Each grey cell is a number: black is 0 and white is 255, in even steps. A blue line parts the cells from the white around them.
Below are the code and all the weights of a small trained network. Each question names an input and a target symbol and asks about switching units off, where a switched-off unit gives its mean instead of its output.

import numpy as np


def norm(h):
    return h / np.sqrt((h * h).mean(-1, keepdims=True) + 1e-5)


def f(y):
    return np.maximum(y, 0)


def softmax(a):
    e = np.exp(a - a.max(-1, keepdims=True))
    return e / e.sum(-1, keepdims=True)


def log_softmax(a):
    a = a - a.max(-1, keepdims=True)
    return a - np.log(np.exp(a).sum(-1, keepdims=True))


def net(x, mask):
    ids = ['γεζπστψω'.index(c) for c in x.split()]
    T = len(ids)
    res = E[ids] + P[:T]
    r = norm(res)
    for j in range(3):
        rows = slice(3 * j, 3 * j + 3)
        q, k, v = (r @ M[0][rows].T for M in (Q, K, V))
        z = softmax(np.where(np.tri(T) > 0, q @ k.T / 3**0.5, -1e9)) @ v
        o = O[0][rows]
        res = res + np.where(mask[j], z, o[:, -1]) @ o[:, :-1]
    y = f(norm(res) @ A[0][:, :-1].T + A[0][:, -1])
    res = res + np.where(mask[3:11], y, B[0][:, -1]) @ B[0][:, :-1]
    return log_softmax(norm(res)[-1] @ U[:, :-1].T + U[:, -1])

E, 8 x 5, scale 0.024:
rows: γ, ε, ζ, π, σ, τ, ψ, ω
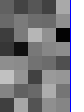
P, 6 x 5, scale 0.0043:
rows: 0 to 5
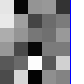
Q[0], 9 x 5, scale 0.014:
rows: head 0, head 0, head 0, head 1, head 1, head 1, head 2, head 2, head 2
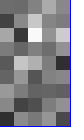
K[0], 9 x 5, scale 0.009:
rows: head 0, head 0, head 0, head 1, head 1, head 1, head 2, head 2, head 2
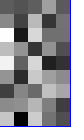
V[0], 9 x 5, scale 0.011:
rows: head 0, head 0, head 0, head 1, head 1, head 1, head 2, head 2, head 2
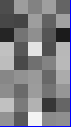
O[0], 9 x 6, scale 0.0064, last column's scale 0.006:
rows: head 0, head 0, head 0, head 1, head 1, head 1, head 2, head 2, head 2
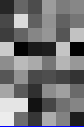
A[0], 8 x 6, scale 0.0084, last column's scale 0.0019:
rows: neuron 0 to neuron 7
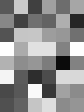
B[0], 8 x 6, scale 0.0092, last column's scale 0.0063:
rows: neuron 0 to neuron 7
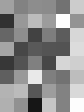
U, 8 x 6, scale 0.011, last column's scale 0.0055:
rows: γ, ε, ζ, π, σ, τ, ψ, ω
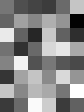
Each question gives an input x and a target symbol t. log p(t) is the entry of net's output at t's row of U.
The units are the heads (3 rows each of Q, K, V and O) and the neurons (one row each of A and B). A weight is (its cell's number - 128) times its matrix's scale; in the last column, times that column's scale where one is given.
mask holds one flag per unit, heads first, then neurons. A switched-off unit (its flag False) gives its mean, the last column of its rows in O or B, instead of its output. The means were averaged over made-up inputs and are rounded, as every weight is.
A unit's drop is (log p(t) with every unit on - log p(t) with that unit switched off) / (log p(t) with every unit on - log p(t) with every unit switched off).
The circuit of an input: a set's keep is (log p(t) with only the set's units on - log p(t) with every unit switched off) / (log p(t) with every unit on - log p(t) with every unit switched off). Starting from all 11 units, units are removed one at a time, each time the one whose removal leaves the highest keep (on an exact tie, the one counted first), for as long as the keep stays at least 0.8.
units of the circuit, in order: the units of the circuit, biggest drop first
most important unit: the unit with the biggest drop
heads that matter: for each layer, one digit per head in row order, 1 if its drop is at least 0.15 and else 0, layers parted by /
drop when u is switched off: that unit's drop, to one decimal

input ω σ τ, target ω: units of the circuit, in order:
(head 2)
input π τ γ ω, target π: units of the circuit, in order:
(head 2; head 1)
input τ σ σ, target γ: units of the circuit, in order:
(head 0; neuron 4)
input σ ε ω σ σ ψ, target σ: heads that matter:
011
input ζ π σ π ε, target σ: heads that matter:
000
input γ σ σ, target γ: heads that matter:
000
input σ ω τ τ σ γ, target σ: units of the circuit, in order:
(head 1; head 2)
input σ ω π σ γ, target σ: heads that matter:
010
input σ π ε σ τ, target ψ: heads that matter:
100
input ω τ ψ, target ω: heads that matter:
011
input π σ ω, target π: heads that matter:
111
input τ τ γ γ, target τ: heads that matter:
000
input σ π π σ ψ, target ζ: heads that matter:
000
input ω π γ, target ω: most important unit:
head 1
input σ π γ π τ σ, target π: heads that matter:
101
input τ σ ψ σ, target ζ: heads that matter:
111
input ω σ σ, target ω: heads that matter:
001
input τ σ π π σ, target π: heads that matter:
011
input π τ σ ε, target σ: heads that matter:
000
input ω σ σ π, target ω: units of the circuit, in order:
(head 1)
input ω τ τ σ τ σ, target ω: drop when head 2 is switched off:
0.1
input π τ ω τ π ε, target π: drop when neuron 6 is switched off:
0.0
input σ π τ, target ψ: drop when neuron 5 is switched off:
0.3
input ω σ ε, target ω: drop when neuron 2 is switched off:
-0.1
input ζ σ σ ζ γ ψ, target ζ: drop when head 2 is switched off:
0.2
